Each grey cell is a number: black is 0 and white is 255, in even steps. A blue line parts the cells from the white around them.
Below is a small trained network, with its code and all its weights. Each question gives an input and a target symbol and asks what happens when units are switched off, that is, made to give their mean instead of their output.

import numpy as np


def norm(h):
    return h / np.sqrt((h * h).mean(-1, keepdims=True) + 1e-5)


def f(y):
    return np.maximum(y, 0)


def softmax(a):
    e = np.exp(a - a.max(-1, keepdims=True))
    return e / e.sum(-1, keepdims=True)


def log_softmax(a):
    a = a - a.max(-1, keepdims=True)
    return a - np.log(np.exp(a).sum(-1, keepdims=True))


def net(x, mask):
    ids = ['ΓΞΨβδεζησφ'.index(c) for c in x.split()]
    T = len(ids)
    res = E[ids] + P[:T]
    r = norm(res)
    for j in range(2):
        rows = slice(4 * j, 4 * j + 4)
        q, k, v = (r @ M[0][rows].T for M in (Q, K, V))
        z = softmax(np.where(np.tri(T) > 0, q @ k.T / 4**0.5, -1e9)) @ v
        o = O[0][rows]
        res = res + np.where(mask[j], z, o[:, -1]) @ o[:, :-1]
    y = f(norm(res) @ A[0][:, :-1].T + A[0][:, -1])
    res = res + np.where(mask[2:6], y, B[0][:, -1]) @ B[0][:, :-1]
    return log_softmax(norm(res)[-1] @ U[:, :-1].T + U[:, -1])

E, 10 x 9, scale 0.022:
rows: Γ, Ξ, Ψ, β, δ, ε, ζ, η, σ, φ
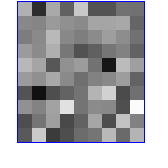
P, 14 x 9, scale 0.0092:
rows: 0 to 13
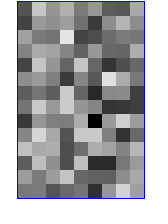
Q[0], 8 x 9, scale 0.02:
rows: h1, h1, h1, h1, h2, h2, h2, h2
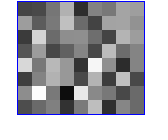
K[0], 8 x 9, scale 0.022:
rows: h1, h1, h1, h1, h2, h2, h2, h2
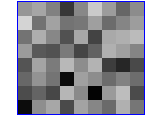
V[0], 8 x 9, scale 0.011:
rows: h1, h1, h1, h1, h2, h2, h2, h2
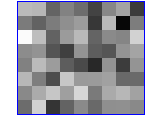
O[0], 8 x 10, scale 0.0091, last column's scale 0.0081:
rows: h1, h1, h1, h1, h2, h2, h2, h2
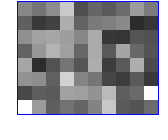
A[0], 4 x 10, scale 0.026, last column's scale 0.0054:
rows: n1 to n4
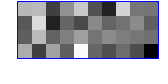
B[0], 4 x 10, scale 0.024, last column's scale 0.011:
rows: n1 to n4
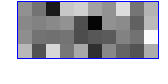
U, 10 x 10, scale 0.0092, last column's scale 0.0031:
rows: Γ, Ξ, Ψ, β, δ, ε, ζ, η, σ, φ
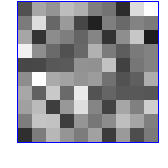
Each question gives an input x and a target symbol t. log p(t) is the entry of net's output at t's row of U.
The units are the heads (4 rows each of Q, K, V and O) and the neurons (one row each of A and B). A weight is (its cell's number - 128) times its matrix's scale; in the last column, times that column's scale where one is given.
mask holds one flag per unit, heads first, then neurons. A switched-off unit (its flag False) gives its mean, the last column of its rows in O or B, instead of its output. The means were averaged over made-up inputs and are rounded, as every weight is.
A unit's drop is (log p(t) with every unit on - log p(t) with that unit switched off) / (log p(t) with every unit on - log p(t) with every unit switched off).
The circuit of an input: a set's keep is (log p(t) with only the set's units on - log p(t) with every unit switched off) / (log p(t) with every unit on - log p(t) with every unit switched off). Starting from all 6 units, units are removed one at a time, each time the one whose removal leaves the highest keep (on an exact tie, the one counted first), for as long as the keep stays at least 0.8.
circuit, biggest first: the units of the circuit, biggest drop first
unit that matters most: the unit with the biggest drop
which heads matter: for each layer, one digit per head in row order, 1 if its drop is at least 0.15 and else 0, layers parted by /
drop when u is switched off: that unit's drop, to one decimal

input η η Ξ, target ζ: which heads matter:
10
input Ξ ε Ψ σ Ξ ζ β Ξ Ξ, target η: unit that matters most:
h2
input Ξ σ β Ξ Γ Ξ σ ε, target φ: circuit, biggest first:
[h1, h2, n2]
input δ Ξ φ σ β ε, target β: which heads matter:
01
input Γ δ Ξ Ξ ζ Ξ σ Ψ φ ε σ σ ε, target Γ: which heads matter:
01
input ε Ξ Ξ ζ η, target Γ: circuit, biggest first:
[n3, h2]
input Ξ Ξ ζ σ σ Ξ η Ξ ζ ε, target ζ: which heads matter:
10
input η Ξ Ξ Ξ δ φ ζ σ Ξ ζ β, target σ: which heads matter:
00
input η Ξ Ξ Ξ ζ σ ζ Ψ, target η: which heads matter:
01
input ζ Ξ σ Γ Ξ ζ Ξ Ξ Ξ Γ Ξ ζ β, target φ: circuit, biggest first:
[h1, n2, h2]
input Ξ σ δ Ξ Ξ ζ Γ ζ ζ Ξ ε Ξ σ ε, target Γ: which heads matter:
11
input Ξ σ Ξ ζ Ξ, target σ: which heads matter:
00
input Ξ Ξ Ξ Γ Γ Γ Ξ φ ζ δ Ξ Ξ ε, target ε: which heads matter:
10
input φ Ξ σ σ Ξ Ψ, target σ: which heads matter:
10
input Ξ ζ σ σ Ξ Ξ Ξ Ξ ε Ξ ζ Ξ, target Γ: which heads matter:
11
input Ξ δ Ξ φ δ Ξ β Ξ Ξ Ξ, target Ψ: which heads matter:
11
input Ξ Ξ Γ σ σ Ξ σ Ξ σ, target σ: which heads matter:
01
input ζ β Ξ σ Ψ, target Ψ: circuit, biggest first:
[h2]
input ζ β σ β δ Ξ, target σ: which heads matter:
10
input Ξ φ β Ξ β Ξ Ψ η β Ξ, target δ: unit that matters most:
h1
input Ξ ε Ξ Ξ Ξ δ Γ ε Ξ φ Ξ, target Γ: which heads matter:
11
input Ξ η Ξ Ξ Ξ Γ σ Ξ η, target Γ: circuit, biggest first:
[h2, n3, n2]
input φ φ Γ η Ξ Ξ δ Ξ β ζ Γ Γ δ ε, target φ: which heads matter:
10
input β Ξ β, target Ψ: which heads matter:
01
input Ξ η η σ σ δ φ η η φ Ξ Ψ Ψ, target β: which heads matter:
01
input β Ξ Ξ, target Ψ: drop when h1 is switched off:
0.0
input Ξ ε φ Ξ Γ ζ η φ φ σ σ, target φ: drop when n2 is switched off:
0.1
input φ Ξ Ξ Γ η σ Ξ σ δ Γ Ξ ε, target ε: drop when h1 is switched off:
1.0
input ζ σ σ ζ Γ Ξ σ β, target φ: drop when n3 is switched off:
0.2
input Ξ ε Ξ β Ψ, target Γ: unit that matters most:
h1
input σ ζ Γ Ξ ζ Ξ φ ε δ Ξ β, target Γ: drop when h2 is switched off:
0.3
